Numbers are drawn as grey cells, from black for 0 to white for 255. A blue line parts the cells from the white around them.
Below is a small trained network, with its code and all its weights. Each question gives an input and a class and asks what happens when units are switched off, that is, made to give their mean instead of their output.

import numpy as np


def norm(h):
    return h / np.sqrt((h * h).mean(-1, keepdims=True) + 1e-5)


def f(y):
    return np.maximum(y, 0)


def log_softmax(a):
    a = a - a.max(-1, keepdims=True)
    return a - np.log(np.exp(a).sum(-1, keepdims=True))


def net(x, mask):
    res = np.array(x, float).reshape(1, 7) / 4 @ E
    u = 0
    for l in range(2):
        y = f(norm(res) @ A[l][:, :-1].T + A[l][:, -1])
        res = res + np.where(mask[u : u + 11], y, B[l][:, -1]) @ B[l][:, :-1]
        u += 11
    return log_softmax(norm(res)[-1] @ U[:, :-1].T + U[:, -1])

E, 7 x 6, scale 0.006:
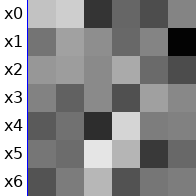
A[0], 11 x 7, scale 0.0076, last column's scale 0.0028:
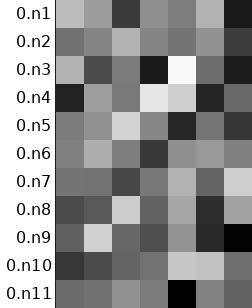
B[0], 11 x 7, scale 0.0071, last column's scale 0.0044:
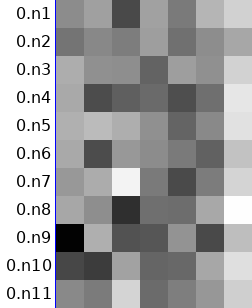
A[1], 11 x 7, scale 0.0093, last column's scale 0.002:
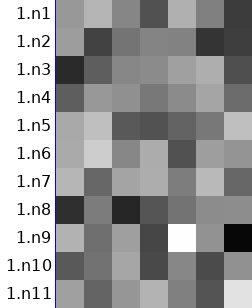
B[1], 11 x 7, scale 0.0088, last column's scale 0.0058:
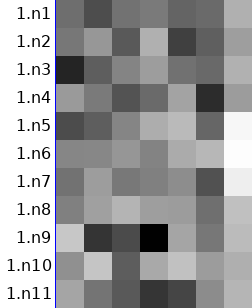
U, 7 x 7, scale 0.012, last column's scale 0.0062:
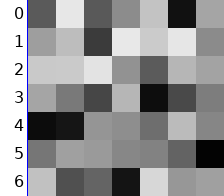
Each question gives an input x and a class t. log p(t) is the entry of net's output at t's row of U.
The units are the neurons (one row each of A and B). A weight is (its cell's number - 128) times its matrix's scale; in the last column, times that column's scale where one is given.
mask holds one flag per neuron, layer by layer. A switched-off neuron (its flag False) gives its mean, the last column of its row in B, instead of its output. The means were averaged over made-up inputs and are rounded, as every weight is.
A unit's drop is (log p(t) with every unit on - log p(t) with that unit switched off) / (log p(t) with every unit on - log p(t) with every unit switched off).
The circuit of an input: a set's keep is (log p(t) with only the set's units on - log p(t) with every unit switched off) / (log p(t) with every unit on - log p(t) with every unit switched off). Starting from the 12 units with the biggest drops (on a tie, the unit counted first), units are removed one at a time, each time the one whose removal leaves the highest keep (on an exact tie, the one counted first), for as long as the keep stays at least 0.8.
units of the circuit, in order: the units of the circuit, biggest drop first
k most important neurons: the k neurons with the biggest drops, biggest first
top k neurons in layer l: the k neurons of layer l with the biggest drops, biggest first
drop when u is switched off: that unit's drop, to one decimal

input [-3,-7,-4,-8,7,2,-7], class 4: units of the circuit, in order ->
[1.n3 0.n10]
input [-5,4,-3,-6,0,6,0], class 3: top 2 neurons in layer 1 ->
[1.n11 1.n8]
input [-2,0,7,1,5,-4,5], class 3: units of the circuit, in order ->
[0.n4]
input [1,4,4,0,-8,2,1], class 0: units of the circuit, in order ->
[0.n9 1.n10]
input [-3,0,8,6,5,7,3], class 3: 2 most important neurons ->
[0.n4 0.n7]
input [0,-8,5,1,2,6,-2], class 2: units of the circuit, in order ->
[1.n5 0.n11]
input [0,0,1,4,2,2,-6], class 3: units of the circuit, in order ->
[1.n11 1.n9]
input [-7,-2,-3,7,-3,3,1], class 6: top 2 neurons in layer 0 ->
[0.n3 0.n8]
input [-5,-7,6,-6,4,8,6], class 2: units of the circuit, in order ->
[0.n5 1.n5]
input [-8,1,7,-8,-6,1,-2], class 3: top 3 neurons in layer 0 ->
[0.n4 0.n7 0.n1]
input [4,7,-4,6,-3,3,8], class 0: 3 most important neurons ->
[0.n9 1.n10 1.n5]
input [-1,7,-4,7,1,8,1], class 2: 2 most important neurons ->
[0.n5 0.n11]
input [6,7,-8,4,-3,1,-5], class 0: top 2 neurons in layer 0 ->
[0.n9 0.n11]
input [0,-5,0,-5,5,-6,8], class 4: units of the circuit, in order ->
[0.n10]
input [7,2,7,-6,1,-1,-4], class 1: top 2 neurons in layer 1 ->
[1.n6 1.n7]
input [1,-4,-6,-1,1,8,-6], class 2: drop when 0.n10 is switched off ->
0.1
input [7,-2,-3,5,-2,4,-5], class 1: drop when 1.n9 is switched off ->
0.1
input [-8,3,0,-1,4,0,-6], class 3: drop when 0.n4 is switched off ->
0.2
